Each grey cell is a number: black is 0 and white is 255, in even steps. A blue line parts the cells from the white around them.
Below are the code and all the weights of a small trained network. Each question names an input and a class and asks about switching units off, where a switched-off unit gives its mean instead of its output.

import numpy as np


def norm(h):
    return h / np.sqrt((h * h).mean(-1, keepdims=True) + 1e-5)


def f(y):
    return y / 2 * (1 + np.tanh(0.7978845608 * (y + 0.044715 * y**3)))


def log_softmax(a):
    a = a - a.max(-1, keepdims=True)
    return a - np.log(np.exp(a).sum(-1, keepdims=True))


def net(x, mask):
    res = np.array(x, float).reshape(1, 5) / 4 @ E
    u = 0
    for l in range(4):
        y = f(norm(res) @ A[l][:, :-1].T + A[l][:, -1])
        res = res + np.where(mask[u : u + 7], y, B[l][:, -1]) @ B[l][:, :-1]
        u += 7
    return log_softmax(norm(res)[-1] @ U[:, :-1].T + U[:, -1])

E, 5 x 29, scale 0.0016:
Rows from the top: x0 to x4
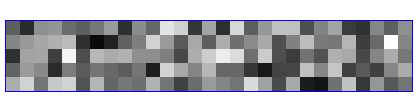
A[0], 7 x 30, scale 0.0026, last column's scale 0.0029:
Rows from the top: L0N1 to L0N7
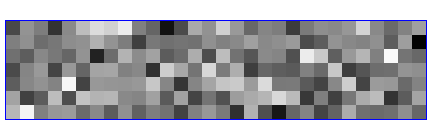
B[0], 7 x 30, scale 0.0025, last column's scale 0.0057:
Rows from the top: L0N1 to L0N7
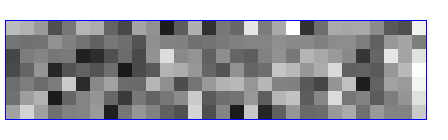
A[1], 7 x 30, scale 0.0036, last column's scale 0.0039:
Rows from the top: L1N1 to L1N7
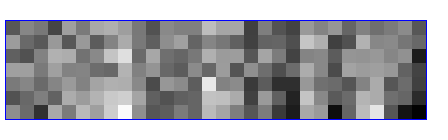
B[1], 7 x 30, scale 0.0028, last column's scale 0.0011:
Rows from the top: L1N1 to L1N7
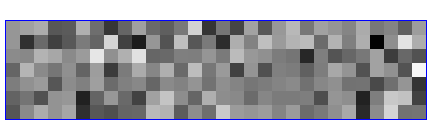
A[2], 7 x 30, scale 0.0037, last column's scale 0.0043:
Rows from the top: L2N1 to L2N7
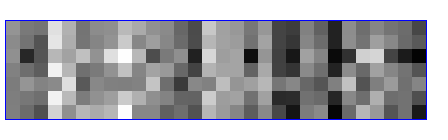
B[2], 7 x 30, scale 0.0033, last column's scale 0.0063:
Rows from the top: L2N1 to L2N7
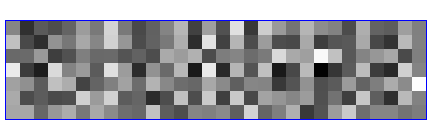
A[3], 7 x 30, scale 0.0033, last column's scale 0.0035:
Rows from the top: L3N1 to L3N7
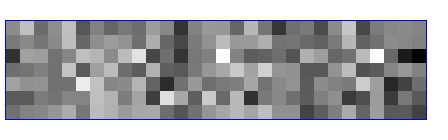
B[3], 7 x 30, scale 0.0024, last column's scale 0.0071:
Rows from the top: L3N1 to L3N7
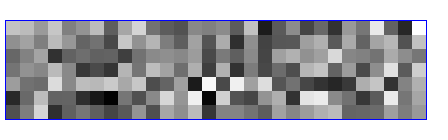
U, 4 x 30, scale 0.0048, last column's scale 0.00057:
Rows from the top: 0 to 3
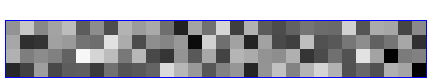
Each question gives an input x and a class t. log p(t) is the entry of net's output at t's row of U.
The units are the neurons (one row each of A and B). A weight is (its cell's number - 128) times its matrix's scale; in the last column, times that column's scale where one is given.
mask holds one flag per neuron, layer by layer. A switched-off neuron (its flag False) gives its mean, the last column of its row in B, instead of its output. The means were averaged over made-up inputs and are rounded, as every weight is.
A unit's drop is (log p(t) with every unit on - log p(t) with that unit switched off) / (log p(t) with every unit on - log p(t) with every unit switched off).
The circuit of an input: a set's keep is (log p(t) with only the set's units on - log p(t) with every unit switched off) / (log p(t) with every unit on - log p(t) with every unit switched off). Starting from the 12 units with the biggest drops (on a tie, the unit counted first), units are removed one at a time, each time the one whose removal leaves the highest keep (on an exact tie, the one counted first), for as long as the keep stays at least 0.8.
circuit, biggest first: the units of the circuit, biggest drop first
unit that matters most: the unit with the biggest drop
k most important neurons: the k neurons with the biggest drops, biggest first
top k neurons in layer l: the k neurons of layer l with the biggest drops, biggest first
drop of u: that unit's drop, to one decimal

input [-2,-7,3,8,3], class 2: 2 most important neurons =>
[L0N1; L0N3]
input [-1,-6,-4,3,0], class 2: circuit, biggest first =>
[L0N3; L3N5]
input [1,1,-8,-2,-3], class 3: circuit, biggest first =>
[L3N1]
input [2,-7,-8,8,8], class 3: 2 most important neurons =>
[L0N1; L3N6]
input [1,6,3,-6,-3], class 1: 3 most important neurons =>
[L0N4; L0N6; L0N1]
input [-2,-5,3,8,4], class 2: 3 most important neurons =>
[L0N1; L0N3; L0N7]
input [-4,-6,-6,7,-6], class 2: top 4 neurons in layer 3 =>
[L3N4; L3N6; L3N2; L3N7]
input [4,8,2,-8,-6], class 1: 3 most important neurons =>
[L0N1; L0N4; L0N6]
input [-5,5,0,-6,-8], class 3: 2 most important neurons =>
[L0N3; L0N5]
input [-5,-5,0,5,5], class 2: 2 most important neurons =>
[L0N5; L3N5]
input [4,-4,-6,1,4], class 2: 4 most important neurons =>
[L0N6; L0N3; L0N5; L0N4]
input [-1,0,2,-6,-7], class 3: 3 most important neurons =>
[L0N3; L0N5; L3N1]
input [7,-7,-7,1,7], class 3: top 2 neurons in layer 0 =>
[L0N1; L0N7]
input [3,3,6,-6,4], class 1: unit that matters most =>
L0N4
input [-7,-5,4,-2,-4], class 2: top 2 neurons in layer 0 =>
[L0N1; L0N5]
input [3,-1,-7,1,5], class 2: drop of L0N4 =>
0.1
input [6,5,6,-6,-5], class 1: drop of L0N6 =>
0.7
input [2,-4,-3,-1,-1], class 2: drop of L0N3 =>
0.5
